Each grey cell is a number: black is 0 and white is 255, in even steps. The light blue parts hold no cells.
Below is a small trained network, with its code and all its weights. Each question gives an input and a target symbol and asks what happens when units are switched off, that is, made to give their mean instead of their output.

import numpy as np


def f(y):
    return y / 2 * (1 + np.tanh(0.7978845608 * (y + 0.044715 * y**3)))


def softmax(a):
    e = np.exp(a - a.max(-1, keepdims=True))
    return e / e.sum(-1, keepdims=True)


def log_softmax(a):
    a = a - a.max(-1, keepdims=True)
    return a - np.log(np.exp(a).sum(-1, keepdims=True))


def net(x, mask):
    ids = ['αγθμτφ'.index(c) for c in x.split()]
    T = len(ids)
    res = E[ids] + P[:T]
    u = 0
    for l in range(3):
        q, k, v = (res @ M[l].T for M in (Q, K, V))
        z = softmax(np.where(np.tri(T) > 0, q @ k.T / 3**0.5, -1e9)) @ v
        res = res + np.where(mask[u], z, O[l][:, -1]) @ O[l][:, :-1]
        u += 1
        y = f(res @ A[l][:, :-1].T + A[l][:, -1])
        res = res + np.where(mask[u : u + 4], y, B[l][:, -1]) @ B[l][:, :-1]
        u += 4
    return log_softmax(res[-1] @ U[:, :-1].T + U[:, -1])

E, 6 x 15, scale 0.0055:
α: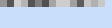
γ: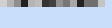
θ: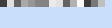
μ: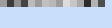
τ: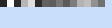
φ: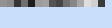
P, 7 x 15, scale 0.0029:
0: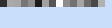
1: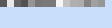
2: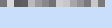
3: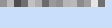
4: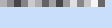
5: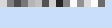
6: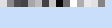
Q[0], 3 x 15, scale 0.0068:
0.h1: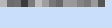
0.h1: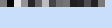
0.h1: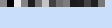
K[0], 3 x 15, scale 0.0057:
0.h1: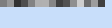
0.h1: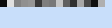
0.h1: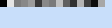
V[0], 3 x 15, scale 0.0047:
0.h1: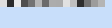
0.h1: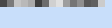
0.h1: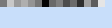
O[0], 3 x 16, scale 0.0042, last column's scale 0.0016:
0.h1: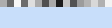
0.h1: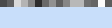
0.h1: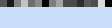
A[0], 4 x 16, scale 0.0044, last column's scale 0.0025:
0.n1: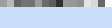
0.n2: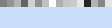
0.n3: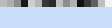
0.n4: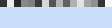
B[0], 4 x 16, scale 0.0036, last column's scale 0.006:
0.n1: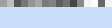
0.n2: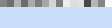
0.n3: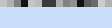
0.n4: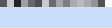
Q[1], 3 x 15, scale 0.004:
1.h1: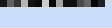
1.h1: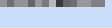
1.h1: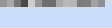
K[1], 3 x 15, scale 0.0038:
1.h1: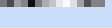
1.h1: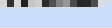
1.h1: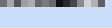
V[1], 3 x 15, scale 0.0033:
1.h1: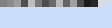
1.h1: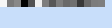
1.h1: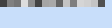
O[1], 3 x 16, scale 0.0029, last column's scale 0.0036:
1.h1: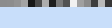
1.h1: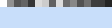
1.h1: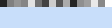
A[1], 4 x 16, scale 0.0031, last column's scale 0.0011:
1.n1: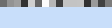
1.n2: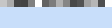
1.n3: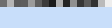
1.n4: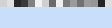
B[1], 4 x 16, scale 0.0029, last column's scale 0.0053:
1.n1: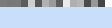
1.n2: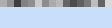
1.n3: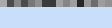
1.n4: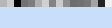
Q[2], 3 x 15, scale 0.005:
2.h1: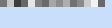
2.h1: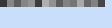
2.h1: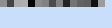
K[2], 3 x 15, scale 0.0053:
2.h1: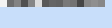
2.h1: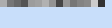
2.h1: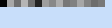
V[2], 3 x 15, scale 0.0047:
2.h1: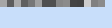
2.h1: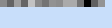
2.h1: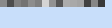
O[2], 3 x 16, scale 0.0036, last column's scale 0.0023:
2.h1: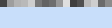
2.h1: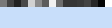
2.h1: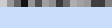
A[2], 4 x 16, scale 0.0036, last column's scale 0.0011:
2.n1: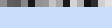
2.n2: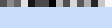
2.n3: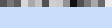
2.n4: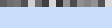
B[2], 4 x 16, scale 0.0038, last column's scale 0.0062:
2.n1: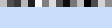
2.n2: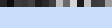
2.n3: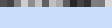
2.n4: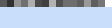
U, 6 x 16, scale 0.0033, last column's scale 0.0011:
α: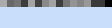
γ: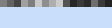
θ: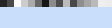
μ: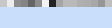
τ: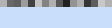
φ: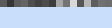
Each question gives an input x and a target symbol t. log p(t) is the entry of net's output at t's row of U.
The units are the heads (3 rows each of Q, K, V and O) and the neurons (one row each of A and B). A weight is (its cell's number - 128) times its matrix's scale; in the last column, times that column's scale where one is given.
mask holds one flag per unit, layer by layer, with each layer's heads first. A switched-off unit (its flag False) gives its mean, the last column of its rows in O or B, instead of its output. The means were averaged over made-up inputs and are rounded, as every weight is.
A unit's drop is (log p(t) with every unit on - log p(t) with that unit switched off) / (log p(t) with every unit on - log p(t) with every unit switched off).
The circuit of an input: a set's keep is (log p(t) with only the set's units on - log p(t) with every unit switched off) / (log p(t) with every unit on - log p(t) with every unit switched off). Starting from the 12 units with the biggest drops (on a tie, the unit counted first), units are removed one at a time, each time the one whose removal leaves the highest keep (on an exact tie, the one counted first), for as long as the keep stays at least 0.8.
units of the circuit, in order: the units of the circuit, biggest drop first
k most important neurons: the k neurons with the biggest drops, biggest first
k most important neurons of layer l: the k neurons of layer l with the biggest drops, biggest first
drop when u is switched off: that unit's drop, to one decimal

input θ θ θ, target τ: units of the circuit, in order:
[2.h1; 2.n1; 0.h1; 0.n1]
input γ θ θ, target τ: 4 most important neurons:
[0.n1; 2.n1; 0.n3; 0.n2]
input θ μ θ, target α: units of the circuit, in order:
[2.h1; 0.h1; 0.n2; 1.n1]
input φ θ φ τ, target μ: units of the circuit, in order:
[2.h1; 0.h1; 0.n4; 2.n4]
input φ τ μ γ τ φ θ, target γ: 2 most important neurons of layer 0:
[0.n3; 0.n4]
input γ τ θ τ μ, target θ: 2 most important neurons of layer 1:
[1.n3; 1.n1]
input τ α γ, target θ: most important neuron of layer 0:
[0.n4]
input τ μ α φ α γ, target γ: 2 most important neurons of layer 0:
[0.n3; 0.n1]
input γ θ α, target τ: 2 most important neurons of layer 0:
[0.n3; 0.n4]
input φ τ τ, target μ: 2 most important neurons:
[0.n4; 2.n4]
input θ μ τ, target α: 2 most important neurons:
[0.n2; 1.n1]
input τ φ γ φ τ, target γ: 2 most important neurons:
[0.n3; 2.n3]
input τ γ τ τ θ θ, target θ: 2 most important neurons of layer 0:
[0.n2; 0.n3]
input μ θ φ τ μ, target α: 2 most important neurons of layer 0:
[0.n2; 0.n4]
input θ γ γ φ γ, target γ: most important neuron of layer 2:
[2.n3]
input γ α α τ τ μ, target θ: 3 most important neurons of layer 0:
[0.n3; 0.n2; 0.n1]
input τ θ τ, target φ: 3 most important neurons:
[2.n2; 0.n2; 0.n1]
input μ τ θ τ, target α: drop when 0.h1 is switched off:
0.3
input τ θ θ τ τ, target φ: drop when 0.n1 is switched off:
0.1
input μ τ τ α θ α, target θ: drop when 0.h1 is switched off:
0.2
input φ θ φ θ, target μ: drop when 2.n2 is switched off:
0.0
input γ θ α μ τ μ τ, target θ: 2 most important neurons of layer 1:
[1.n3; 1.n1]
